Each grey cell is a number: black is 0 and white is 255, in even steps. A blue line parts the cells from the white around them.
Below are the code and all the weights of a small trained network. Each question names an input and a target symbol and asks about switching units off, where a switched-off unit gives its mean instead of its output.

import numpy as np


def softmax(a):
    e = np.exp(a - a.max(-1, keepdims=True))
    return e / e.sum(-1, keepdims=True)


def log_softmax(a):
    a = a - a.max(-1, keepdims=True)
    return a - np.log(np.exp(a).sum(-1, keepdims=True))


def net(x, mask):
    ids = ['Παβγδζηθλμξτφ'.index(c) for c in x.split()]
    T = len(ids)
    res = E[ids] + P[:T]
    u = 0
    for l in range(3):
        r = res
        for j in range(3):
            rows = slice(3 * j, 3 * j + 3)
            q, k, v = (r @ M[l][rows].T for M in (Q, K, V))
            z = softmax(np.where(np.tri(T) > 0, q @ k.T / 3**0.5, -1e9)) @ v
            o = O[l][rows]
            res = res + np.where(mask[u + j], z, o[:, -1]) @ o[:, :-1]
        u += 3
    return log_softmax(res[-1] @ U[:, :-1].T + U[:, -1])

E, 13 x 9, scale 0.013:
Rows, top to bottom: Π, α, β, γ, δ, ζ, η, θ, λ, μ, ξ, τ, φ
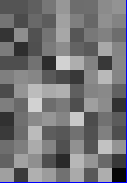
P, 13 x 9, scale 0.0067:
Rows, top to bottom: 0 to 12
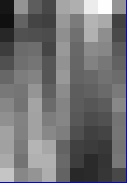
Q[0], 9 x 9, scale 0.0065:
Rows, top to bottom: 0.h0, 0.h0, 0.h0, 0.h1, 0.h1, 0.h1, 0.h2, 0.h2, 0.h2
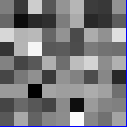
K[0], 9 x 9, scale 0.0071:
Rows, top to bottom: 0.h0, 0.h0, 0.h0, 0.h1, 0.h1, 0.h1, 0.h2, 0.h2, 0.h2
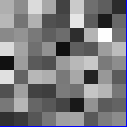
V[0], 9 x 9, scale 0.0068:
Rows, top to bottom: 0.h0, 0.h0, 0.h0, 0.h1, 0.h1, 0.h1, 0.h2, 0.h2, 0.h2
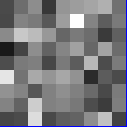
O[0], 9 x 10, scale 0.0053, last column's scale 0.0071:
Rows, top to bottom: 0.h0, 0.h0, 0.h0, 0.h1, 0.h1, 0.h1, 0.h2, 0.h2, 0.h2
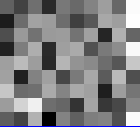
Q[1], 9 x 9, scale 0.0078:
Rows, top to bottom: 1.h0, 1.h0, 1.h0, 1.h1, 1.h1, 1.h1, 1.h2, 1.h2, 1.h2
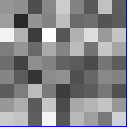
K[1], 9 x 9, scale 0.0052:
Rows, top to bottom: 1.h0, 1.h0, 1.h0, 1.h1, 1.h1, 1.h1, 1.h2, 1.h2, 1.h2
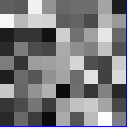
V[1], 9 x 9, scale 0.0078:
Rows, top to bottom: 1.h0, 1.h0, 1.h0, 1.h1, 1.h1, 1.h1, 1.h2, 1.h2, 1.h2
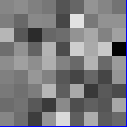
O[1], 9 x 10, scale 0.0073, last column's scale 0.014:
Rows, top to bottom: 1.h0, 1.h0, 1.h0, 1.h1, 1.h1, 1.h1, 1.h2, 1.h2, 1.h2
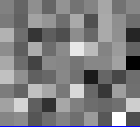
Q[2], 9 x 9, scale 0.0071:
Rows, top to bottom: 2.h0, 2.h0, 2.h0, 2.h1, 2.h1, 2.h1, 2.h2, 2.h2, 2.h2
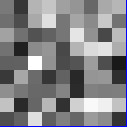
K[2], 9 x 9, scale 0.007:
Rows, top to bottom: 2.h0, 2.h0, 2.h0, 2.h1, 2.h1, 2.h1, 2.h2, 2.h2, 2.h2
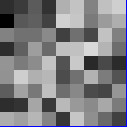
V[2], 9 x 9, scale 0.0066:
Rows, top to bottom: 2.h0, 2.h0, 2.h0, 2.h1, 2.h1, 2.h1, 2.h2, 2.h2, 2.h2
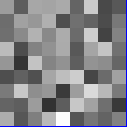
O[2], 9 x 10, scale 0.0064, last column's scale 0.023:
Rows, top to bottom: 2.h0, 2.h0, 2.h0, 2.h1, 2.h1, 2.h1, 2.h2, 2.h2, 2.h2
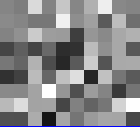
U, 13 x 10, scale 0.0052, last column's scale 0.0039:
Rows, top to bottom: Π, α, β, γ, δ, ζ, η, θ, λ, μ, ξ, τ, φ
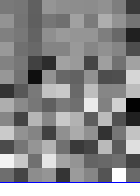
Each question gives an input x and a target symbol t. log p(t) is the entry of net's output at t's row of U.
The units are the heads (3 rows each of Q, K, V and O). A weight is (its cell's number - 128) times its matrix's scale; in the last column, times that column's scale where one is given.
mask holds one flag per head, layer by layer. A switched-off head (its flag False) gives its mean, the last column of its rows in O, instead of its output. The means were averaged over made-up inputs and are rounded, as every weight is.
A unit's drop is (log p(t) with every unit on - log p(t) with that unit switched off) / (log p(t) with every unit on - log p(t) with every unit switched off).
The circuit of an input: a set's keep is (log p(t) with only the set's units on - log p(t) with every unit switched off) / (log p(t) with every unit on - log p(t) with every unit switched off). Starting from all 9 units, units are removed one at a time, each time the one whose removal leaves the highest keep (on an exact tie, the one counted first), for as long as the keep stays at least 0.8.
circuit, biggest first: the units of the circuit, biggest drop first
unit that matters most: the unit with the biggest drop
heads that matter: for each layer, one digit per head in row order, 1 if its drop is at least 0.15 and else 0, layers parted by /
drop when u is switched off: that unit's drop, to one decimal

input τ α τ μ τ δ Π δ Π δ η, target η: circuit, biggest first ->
2.h2, 1.h0, 2.h0, 0.h2
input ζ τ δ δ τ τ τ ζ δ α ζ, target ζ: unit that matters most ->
1.h1
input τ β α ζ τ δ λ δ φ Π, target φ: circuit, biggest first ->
1.h2, 2.h1, 0.h1
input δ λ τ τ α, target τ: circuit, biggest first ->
2.h2, 2.h1
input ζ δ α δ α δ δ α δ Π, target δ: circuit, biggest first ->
2.h2, 1.h1, 1.h2
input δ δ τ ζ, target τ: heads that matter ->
010 / 000 / 011
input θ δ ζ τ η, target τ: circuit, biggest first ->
2.h2, 2.h1
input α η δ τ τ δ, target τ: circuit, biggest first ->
2.h2, 2.h1
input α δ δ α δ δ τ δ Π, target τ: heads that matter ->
000 / 000 / 011
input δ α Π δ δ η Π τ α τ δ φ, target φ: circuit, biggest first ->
1.h2, 0.h1, 2.h1
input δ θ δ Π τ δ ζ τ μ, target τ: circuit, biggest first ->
2.h2, 2.h1
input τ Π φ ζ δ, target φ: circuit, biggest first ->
2.h1, 1.h2, 0.h1
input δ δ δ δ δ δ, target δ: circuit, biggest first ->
2.h2, 2.h1, 1.h2
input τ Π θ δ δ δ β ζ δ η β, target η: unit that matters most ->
2.h2
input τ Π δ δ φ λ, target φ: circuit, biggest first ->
1.h2, 0.h1, 2.h1
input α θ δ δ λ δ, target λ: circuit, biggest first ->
2.h1, 1.h0, 1.h2
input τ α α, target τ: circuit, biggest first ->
2.h2, 1.h1
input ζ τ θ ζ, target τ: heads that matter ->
000 / 011 / 001
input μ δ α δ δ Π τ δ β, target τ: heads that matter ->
000 / 000 / 011
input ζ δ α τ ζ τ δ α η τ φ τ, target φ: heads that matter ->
010 / 001 / 010
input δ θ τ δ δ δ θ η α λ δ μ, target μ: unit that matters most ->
2.h2
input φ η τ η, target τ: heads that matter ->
001 / 010 / 001
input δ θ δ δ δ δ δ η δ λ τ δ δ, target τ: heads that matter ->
000 / 000 / 010
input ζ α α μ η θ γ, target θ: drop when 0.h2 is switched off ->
0.2
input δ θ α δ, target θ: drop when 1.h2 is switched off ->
0.3
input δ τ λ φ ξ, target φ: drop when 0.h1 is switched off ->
0.2
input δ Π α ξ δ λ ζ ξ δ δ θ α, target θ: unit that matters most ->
2.h1
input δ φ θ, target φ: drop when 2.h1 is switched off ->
0.3
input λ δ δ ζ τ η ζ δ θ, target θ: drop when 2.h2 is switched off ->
0.1
